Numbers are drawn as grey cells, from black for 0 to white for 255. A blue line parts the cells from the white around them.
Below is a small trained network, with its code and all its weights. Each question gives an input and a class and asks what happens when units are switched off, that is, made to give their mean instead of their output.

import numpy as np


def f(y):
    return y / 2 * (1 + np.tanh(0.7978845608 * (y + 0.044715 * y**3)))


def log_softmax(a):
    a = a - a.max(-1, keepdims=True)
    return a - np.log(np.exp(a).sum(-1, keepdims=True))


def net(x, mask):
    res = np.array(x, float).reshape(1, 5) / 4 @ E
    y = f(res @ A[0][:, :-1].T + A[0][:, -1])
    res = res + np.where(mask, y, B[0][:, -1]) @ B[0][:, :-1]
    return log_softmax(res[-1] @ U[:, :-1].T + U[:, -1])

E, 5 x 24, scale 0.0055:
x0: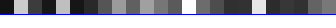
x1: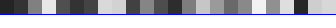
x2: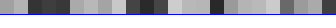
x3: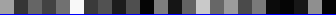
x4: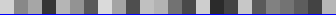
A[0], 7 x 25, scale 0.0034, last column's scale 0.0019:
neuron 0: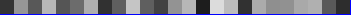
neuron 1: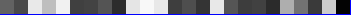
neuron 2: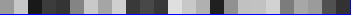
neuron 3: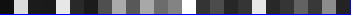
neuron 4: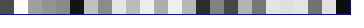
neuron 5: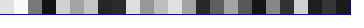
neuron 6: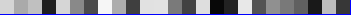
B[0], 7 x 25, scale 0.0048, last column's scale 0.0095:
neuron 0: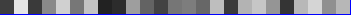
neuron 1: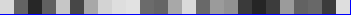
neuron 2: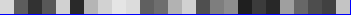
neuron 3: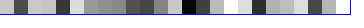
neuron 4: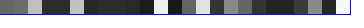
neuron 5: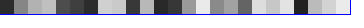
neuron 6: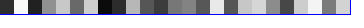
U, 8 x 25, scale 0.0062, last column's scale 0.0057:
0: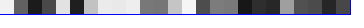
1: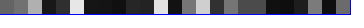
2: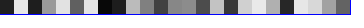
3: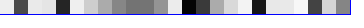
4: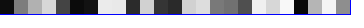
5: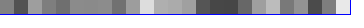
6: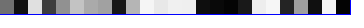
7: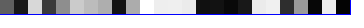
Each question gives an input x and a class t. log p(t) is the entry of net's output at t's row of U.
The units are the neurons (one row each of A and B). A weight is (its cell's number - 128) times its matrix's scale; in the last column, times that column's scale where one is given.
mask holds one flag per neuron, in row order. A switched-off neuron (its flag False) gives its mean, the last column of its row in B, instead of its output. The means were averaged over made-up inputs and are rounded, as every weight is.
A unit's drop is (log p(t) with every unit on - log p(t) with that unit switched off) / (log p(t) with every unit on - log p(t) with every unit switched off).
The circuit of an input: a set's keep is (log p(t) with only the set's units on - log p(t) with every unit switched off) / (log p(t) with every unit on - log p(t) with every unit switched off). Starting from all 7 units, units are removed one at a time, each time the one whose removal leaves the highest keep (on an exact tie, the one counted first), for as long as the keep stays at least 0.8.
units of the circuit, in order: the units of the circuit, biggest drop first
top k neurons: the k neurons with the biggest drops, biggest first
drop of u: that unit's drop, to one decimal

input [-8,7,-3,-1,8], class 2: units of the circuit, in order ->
[neuron 6; neuron 3]
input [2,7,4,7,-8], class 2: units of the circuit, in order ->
[neuron 4; neuron 0]
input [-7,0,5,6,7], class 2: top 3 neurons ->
[neuron 6; neuron 4; neuron 3]
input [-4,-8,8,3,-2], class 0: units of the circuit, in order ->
[neuron 2]
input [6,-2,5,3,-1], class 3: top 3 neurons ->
[neuron 3; neuron 1; neuron 4]
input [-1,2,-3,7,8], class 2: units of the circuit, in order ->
[neuron 6; neuron 4]
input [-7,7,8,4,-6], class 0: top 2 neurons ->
[neuron 2; neuron 3]
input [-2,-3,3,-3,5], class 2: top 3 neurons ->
[neuron 6; neuron 3; neuron 1]
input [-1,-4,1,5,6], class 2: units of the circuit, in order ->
[neuron 6; neuron 4]
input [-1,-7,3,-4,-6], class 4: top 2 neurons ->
[neuron 5; neuron 6]
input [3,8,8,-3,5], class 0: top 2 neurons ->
[neuron 2; neuron 5]
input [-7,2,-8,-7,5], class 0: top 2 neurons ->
[neuron 1; neuron 3]
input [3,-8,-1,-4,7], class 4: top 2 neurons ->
[neuron 5; neuron 0]
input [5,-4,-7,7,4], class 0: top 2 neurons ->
[neuron 1; neuron 4]
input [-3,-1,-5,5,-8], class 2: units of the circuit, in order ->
[neuron 0]
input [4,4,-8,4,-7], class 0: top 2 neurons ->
[neuron 1; neuron 6]
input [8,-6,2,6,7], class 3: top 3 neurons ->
[neuron 3; neuron 4; neuron 0]
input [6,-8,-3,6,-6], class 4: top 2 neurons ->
[neuron 5; neuron 4]
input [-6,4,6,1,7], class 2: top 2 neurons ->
[neuron 6; neuron 3]
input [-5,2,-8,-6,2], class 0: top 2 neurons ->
[neuron 1; neuron 3]
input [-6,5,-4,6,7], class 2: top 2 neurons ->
[neuron 6; neuron 4]
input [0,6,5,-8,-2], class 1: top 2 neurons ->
[neuron 4; neuron 5]
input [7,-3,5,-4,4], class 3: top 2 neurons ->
[neuron 3; neuron 1]
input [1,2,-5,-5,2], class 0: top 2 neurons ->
[neuron 1; neuron 5]
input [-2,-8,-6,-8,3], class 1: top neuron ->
[neuron 4]
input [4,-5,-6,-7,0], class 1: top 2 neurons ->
[neuron 4; neuron 2]
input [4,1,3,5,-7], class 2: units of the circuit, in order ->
[neuron 4]
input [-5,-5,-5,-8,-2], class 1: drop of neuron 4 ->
0.8
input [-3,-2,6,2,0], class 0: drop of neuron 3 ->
0.3
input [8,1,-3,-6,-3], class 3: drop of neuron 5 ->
0.0
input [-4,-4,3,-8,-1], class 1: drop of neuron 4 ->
0.7
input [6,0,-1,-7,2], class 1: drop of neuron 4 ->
1.3
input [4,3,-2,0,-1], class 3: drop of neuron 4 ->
0.1
